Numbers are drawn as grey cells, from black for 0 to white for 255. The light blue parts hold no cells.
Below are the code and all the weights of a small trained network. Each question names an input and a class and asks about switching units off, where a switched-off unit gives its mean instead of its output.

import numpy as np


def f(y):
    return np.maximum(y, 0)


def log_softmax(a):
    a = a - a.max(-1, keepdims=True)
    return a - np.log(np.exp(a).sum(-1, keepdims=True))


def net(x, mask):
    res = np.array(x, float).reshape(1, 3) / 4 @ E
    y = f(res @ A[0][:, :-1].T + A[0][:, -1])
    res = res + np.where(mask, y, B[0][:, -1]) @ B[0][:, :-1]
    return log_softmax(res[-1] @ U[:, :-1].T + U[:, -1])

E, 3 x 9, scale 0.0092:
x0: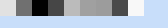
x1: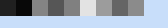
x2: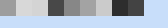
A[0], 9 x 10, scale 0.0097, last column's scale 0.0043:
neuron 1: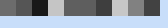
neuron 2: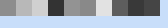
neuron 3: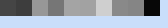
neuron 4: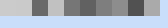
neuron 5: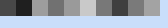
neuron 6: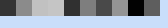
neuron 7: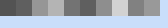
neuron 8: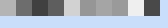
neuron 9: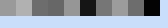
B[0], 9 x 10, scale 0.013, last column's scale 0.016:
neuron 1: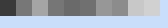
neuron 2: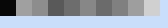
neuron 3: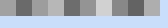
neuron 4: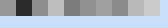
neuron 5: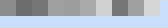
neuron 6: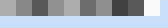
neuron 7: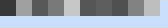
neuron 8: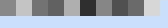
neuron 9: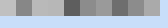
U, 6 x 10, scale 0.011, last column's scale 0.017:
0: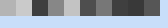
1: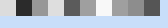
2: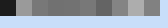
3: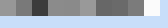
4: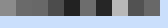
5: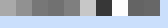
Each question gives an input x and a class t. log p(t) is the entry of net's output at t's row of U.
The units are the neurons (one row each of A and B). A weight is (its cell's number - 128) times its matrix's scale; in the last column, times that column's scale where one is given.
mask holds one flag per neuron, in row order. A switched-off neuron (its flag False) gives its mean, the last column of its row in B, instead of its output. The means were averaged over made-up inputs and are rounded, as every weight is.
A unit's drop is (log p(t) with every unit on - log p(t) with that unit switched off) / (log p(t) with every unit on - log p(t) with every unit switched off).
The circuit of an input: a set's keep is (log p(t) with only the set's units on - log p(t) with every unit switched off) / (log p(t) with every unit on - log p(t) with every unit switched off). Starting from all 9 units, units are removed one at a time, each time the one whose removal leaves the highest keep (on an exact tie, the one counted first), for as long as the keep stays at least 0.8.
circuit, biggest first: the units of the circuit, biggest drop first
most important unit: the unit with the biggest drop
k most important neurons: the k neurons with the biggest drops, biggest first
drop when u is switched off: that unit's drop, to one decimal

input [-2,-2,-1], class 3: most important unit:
neuron 8
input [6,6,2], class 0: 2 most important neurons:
neuron 8; neuron 4
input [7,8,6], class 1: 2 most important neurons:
neuron 5; neuron 3
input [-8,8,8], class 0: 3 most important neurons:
neuron 6; neuron 2; neuron 4
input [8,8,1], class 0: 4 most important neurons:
neuron 8; neuron 4; neuron 1; neuron 9
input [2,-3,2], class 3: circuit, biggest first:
neuron 1; neuron 6
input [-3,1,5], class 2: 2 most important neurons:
neuron 2; neuron 8
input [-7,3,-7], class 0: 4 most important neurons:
neuron 6; neuron 2; neuron 7; neuron 4
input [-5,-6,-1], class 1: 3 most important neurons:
neuron 4; neuron 8; neuron 9
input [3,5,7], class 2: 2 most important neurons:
neuron 2; neuron 4
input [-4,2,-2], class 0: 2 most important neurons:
neuron 6; neuron 4
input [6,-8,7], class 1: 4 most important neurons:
neuron 4; neuron 9; neuron 7; neuron 6
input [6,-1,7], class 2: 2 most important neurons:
neuron 2; neuron 6
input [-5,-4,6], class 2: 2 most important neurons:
neuron 2; neuron 8
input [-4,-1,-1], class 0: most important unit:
neuron 6
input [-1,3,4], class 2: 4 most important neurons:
neuron 2; neuron 4; neuron 6; neuron 9
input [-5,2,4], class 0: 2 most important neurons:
neuron 6; neuron 1
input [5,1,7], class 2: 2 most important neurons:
neuron 2; neuron 6
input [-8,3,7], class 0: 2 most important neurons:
neuron 6; neuron 1
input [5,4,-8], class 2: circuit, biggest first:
neuron 1
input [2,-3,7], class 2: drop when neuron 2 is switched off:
0.7
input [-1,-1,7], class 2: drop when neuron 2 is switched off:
0.4
